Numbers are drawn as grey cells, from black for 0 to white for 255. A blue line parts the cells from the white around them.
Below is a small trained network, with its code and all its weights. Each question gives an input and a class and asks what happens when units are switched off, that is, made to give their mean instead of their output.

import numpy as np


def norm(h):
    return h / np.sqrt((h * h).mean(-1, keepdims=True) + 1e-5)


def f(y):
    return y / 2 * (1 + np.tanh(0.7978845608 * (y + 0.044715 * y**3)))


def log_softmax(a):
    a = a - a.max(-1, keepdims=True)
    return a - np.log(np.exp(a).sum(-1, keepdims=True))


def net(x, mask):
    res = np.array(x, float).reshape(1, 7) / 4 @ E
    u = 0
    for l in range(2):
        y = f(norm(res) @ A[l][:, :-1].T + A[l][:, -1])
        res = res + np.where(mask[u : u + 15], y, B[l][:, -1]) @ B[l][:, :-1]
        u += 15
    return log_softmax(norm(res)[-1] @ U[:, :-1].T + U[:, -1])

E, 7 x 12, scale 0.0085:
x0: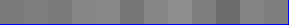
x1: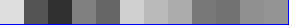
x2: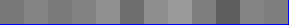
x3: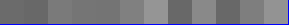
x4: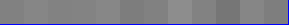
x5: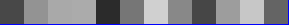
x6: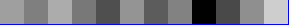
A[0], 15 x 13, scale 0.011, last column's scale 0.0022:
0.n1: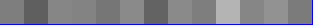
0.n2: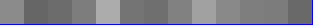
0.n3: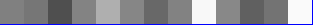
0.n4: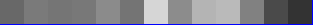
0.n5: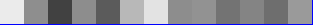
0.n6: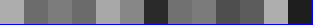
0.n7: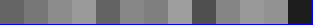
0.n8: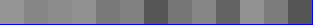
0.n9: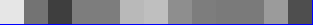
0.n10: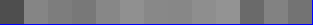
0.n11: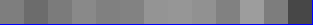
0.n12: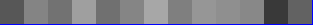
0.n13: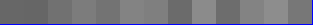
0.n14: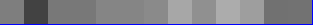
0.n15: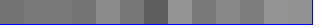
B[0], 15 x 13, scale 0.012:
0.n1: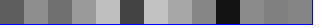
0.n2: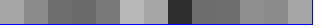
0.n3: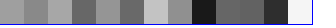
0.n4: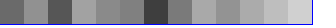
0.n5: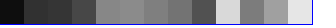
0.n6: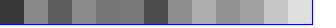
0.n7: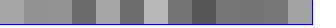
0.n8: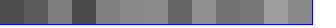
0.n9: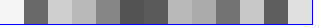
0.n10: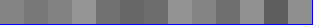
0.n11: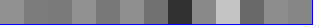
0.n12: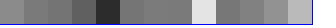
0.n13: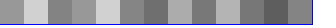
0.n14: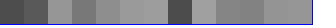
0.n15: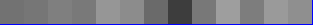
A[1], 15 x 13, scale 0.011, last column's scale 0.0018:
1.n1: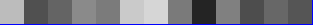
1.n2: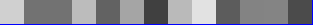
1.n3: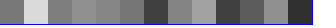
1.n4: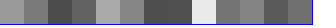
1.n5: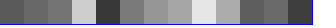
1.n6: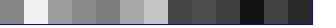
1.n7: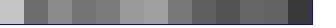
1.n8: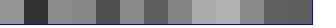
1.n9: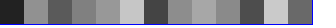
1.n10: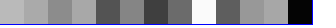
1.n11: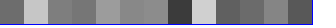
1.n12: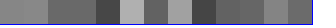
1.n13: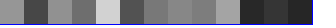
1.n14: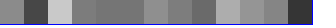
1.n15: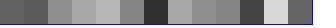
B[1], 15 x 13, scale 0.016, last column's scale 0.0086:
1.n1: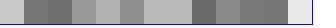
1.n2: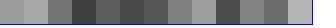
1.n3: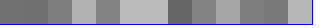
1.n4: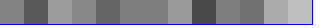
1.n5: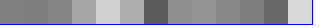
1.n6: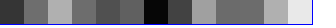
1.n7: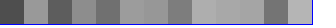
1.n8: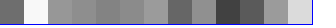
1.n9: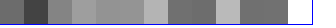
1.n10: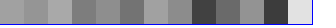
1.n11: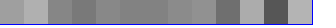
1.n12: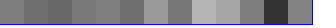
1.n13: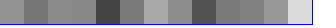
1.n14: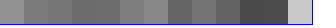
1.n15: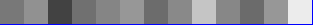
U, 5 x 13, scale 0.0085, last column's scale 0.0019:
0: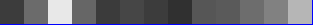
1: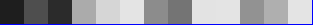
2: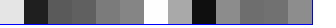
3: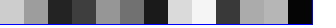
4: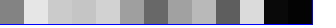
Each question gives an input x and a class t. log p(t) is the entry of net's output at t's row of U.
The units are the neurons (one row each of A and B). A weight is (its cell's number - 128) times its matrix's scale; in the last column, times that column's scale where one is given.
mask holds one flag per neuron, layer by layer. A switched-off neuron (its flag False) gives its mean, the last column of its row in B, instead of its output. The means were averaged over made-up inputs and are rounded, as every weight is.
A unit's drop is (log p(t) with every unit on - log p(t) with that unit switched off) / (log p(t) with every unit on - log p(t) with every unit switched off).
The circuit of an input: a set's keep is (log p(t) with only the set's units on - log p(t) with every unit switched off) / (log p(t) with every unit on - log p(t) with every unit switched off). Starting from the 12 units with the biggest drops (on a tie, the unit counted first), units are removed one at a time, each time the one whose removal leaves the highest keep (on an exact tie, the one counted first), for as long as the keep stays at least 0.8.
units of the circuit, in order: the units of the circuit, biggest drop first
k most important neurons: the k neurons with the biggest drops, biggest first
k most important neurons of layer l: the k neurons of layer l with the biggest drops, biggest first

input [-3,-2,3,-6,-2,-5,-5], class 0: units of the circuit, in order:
1.n6, 0.n3
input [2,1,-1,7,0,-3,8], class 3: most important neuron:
0.n5
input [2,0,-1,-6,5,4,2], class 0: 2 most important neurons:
1.n6, 0.n5
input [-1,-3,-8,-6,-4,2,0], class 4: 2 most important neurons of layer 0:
0.n3, 0.n5
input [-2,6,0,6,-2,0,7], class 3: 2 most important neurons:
0.n3, 0.n9
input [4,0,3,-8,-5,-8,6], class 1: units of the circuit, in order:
0.n6, 1.n9
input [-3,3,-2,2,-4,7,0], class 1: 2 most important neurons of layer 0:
0.n3, 0.n5
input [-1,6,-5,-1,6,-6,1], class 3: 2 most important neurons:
0.n9, 0.n6
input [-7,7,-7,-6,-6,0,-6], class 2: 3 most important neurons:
0.n3, 0.n6, 0.n5
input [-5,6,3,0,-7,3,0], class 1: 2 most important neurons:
0.n5, 0.n3
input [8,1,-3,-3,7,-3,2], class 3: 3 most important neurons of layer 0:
0.n9, 0.n5, 0.n6
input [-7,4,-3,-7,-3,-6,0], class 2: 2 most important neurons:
0.n3, 0.n4
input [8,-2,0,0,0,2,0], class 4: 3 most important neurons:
0.n3, 0.n5, 0.n9
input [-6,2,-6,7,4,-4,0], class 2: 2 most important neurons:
0.n3, 0.n4
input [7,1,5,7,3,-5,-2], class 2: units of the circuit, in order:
0.n3
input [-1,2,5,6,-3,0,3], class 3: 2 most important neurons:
0.n3, 0.n9
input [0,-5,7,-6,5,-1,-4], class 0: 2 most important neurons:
0.n3, 1.n6
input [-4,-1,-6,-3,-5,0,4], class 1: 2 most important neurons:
0.n9, 0.n3
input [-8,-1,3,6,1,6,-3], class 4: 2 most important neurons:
0.n5, 1.n10
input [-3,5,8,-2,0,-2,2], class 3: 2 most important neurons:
0.n9, 0.n5
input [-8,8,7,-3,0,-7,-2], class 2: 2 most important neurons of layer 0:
0.n3, 0.n5
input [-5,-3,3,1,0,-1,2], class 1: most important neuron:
0.n9
